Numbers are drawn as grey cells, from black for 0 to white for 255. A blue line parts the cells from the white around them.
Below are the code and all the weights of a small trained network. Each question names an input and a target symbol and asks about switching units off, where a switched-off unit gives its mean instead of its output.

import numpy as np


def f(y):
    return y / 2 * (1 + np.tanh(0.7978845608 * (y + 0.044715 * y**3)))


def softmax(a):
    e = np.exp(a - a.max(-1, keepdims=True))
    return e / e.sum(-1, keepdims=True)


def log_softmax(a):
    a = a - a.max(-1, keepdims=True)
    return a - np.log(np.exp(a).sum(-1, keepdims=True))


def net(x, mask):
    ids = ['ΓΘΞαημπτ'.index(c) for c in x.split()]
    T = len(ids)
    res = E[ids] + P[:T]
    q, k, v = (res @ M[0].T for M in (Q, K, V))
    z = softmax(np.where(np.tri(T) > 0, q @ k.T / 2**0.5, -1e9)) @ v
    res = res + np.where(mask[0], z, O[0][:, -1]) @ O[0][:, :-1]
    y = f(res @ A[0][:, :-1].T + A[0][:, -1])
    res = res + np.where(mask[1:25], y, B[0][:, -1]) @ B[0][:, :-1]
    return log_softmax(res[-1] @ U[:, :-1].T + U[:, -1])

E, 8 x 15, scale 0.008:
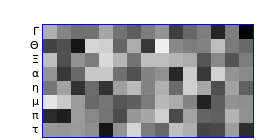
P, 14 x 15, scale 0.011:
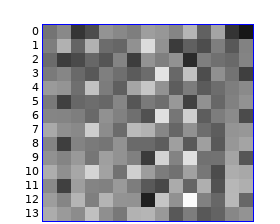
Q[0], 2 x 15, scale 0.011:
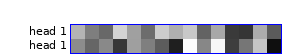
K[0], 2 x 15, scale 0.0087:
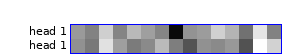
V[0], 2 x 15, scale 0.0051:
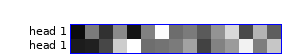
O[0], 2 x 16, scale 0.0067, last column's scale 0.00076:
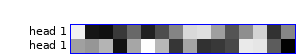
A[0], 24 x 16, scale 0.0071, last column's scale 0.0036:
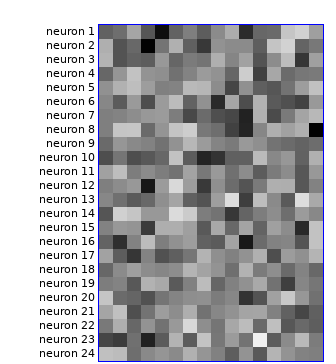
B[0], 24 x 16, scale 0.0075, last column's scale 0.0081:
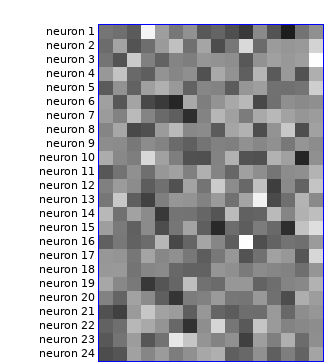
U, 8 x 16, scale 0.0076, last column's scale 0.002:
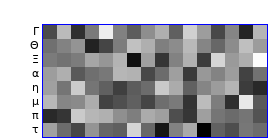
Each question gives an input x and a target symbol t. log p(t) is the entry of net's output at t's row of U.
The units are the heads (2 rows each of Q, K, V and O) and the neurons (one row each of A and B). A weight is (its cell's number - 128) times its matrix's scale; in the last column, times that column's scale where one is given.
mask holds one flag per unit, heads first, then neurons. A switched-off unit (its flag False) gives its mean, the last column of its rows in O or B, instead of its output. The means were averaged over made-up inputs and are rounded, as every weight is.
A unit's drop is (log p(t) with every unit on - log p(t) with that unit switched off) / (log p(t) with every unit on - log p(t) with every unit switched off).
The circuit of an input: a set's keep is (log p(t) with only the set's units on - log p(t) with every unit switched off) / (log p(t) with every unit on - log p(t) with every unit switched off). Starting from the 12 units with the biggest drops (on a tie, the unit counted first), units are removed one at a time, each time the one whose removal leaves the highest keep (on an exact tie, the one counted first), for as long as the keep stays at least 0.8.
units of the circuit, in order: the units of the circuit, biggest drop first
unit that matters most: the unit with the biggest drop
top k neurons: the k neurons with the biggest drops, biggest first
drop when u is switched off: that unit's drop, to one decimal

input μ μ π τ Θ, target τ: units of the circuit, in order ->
(head 1; neuron 19)
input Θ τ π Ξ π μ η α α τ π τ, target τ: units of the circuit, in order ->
(neuron 1; neuron 16; neuron 3)
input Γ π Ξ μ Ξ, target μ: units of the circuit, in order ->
(head 1; neuron 14)
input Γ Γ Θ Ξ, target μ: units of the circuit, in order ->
(head 1; neuron 14; neuron 15)
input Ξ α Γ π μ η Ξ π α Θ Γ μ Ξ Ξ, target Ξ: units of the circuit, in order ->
(neuron 14; head 1; neuron 8)
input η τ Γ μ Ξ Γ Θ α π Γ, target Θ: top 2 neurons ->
(neuron 2; neuron 12)
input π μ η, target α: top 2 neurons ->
(neuron 23; neuron 17)
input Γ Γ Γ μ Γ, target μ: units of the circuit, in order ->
(head 1; neuron 14)
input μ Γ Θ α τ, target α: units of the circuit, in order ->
(head 1; neuron 8)
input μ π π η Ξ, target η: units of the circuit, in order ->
(head 1; neuron 15; neuron 2)
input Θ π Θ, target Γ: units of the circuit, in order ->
(neuron 16)
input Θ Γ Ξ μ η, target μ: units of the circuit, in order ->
(head 1; neuron 14)
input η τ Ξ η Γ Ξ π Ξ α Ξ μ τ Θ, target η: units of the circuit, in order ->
(head 1; neuron 3; neuron 2)
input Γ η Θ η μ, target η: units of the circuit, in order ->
(head 1; neuron 15)
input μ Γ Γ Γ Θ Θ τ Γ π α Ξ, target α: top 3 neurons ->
(neuron 8; neuron 14; neuron 12)
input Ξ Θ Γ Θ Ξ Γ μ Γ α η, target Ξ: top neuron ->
(neuron 2)
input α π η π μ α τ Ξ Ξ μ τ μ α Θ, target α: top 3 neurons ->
(neuron 14; neuron 8; neuron 12)
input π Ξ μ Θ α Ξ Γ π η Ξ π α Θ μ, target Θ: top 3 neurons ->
(neuron 8; neuron 2; neuron 12)
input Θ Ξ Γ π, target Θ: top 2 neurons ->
(neuron 2; neuron 15)
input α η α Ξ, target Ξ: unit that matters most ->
neuron 2
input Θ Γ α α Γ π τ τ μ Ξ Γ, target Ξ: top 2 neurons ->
(neuron 14; neuron 8)
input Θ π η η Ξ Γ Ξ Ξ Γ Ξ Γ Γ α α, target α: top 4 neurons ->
(neuron 14; neuron 8; neuron 4; neuron 12)
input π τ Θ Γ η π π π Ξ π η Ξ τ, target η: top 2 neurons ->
(neuron 15; neuron 2)
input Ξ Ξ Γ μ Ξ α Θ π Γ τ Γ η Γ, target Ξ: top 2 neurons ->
(neuron 2; neuron 12)
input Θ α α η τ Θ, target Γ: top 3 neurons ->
(neuron 16; neuron 13; neuron 14)
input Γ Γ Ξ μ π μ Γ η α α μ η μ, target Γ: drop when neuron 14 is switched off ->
0.1
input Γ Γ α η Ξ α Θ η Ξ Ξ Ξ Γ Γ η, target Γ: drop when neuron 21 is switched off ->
0.0
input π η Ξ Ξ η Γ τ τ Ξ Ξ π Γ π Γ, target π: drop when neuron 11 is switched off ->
0.1
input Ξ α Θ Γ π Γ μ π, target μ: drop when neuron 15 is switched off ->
-0.1
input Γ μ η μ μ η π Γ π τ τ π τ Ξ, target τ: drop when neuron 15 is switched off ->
-0.1
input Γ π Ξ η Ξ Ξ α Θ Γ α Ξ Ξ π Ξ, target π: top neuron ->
(neuron 24)
